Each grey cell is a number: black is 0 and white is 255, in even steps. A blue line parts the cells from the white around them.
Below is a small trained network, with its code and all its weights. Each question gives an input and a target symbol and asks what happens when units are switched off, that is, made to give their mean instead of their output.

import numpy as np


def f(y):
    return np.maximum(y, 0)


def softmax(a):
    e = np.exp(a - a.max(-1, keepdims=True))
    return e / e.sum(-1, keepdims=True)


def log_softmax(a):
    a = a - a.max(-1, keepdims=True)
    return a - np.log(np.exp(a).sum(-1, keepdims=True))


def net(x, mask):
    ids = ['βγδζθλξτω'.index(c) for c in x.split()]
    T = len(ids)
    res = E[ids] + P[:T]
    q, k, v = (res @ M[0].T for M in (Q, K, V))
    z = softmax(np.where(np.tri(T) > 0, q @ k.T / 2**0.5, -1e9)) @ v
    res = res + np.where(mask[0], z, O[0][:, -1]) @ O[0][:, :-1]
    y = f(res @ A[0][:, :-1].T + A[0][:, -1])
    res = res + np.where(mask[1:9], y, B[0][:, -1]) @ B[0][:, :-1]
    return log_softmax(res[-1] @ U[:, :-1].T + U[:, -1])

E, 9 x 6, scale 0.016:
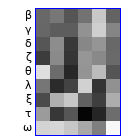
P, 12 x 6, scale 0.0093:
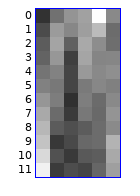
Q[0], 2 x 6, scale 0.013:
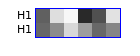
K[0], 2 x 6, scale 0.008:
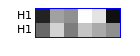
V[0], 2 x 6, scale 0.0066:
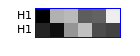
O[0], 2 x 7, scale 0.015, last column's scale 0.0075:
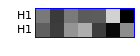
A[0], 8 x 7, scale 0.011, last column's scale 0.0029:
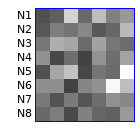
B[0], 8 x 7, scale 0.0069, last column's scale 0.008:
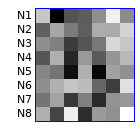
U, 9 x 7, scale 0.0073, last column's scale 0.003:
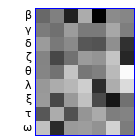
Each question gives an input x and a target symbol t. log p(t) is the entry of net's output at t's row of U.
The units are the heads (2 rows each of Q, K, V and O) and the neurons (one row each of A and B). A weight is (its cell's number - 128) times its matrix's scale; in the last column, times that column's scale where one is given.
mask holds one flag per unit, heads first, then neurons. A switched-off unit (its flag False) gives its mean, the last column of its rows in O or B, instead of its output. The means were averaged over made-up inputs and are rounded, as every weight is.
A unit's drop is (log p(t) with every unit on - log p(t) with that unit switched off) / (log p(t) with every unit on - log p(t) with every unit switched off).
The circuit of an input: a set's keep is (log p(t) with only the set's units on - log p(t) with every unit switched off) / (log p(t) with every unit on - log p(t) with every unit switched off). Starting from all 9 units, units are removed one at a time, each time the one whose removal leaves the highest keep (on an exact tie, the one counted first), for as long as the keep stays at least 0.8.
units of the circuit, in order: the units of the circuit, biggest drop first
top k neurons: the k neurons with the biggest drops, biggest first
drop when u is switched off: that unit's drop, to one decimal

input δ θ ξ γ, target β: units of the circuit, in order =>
(H1, N7, N4)
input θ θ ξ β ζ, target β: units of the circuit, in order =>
(H1, N7)
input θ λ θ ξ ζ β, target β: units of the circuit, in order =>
(H1, N7, N4)
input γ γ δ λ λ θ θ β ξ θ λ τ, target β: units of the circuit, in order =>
(N4)
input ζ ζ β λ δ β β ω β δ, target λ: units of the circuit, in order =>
(N6, H1)
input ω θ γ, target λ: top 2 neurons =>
(N6, N8)
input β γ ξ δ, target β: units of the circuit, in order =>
(H1, N7)
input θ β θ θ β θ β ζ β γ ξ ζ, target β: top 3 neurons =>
(N7, N4, N8)
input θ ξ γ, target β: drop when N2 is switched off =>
0.0
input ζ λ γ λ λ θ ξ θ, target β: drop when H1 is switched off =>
1.1
